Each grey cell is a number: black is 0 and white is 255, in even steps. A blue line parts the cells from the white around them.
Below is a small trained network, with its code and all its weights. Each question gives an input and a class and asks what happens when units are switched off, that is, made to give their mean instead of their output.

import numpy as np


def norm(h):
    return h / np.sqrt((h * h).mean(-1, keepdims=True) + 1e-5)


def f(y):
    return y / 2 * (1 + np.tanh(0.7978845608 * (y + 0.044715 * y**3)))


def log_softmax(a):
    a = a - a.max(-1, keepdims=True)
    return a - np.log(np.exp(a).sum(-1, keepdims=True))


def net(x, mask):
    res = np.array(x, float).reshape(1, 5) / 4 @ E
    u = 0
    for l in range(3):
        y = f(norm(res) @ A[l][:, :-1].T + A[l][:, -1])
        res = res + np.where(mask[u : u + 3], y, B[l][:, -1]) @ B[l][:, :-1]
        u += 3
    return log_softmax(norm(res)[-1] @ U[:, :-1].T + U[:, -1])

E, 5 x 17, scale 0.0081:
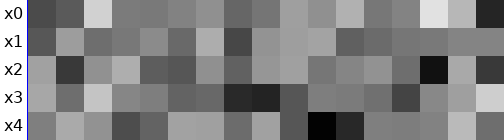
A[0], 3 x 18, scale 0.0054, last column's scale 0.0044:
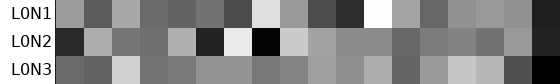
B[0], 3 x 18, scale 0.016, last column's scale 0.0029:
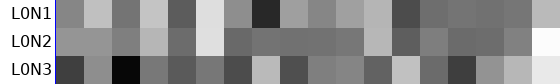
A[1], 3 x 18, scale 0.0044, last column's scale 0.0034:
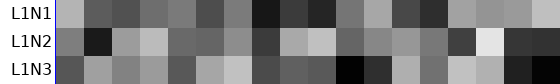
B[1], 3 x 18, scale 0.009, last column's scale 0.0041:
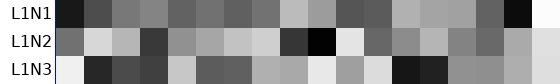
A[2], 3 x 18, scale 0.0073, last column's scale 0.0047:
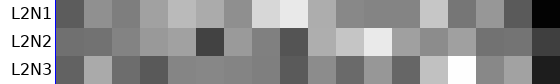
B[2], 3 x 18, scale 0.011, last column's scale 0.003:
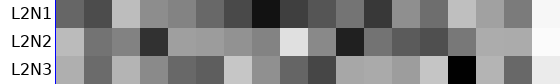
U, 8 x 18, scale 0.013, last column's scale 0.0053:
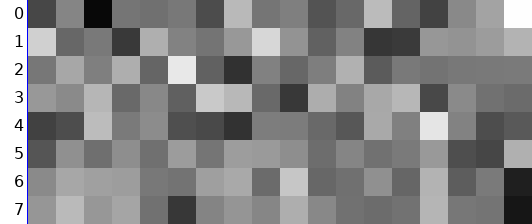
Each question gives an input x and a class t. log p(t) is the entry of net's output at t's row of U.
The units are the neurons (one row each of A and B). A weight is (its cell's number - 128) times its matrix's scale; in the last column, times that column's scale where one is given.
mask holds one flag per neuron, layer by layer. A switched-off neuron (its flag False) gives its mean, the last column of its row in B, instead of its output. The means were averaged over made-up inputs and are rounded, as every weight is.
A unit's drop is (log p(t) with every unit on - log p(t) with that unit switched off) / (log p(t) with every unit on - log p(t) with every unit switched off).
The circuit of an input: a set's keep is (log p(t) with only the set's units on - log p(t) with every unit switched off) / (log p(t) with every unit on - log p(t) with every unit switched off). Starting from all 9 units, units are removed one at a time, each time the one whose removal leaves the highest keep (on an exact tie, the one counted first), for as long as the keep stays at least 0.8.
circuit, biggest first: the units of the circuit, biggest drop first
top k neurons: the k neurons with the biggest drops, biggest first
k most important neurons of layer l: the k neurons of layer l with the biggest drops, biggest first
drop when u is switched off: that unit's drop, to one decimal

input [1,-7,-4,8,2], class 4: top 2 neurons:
(L1N1, L0N2)
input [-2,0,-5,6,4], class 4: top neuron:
(L1N1)
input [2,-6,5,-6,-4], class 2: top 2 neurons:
(L0N1, L1N1)
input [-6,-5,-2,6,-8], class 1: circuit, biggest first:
(L2N2, L0N3)
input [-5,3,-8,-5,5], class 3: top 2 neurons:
(L2N3, L0N3)
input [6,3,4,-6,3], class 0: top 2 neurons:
(L0N3, L1N1)
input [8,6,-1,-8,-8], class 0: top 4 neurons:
(L0N3, L1N3, L1N1, L2N2)
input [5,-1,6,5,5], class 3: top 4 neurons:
(L1N2, L2N2, L2N1, L0N2)
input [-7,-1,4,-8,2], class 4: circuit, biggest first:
(L2N1, L0N3)
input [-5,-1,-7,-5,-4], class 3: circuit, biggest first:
(L0N3, L2N3)
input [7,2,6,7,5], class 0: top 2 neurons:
(L0N3, L2N1)
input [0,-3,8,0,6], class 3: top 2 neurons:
(L1N2, L2N2)
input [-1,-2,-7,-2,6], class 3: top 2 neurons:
(L2N3, L2N2)
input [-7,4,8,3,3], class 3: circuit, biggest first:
(L1N2, L0N3)
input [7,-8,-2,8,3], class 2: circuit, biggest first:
(L0N1)
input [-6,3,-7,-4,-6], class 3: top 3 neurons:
(L0N3, L1N3, L2N3)
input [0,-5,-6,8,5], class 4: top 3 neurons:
(L1N1, L1N2, L0N2)
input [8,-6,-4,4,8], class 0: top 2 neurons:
(L0N3, L2N2)
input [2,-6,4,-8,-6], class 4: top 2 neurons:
(L2N1, L1N3)
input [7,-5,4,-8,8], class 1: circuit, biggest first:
(L1N3)
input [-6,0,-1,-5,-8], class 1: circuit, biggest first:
(L2N2, L0N3)
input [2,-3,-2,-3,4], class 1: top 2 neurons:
(L1N3, L0N2)
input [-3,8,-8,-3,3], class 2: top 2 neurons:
(L0N2, L1N2)
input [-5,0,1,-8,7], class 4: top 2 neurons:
(L2N1, L0N3)
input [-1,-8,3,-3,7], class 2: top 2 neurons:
(L0N1, L2N2)
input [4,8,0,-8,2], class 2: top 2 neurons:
(L0N2, L1N1)
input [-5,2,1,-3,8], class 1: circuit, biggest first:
(L1N3)
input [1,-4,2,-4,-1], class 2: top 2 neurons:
(L0N1, L1N1)
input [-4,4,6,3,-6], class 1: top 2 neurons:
(L2N2, L0N3)
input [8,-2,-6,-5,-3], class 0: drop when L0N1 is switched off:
0.0
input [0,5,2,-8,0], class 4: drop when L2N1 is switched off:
0.9
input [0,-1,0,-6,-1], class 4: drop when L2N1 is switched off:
0.2
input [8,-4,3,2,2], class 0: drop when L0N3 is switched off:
1.2
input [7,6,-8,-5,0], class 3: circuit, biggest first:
(L2N3)
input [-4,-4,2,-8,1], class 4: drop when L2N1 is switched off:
0.7
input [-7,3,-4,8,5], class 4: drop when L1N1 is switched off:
0.5
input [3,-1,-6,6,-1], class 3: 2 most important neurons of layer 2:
(L2N3, L2N1)
